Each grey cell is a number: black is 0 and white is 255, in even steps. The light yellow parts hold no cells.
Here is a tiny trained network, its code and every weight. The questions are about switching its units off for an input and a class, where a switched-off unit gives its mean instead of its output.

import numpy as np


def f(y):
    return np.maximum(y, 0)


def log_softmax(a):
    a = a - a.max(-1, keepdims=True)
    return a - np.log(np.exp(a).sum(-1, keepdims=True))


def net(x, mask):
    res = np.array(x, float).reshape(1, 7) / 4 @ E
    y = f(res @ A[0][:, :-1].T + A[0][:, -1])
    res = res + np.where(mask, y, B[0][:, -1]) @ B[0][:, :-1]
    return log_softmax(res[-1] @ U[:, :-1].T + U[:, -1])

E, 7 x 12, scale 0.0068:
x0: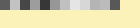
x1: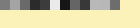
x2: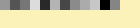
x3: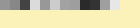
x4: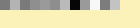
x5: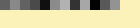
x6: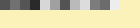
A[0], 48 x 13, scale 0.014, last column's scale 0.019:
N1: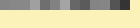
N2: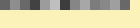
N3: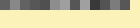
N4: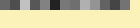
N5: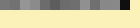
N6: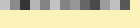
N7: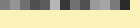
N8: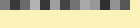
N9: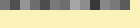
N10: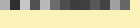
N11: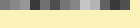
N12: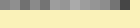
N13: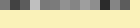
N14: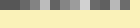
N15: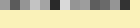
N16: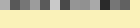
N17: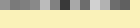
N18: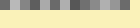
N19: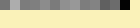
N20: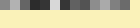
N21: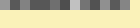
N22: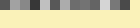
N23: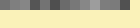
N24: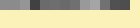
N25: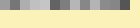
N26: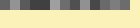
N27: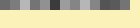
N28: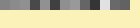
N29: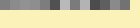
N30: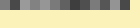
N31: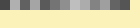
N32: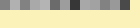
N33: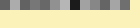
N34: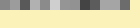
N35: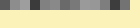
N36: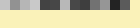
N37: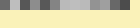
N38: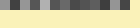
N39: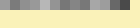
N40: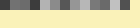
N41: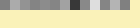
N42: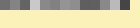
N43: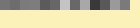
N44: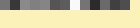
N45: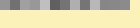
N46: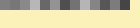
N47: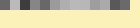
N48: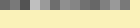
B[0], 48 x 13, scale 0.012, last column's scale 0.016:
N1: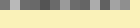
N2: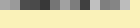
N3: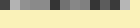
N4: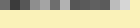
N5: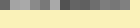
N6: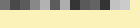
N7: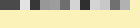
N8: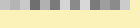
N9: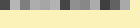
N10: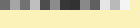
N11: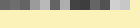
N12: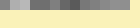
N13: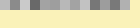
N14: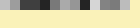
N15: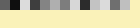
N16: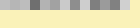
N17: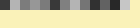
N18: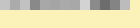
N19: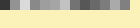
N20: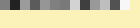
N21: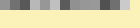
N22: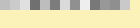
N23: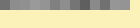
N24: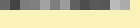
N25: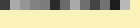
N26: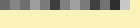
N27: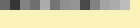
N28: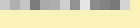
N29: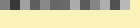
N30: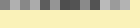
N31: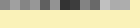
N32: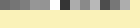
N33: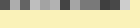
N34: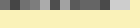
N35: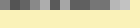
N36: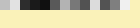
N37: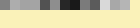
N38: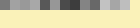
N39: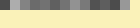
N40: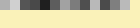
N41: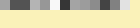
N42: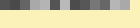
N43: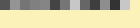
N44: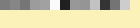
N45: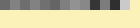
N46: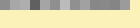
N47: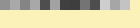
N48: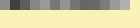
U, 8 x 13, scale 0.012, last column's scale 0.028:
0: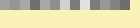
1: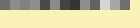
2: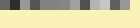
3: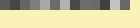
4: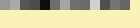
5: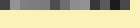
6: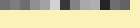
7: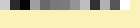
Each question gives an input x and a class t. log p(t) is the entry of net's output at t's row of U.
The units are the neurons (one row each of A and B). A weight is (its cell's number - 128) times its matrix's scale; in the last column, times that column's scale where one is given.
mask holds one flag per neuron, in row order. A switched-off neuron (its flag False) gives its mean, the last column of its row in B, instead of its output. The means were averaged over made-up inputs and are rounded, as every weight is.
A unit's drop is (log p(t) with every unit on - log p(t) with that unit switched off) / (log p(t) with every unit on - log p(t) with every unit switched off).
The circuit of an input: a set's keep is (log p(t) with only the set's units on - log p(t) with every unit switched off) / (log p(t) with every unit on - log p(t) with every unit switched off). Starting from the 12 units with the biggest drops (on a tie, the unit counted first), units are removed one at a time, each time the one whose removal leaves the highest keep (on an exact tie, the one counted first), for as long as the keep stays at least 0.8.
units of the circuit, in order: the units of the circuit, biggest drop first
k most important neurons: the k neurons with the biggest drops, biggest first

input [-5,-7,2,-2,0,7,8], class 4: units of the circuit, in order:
N14
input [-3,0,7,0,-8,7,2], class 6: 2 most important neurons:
N44; N9
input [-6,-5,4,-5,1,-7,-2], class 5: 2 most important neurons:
N25; N45
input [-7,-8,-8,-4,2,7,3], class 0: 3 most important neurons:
N22; N28; N18
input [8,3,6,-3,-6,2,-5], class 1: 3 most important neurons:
N37; N47; N31
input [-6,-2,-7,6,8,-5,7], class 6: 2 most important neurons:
N32; N41
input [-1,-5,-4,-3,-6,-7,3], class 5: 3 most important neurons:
N25; N45; N17
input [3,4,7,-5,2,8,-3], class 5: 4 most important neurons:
N26; N3; N33; N28
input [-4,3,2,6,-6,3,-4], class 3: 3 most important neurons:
N6; N34; N41
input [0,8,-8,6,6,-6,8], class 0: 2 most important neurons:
N22; N18
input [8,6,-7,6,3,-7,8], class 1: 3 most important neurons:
N47; N37; N36
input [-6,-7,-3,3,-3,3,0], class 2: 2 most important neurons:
N15; N29
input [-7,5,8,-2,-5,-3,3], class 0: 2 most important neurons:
N16; N8
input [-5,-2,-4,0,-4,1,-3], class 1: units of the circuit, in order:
N10
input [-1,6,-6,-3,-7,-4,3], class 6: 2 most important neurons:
N44; N21
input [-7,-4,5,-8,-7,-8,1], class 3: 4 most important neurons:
N4; N11; N27; N43
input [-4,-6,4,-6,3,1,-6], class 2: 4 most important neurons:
N15; N27; N29; N6
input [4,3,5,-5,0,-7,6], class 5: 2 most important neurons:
N17; N36
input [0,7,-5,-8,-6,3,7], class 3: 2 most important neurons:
N11; N35
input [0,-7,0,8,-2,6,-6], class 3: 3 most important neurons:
N6; N42; N34
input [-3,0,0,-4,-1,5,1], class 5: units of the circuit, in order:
N3
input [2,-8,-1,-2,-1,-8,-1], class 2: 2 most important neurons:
N15; N27
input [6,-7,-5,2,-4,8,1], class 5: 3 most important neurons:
N3; N43; N20
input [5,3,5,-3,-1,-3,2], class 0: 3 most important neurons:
N16; N10; N8
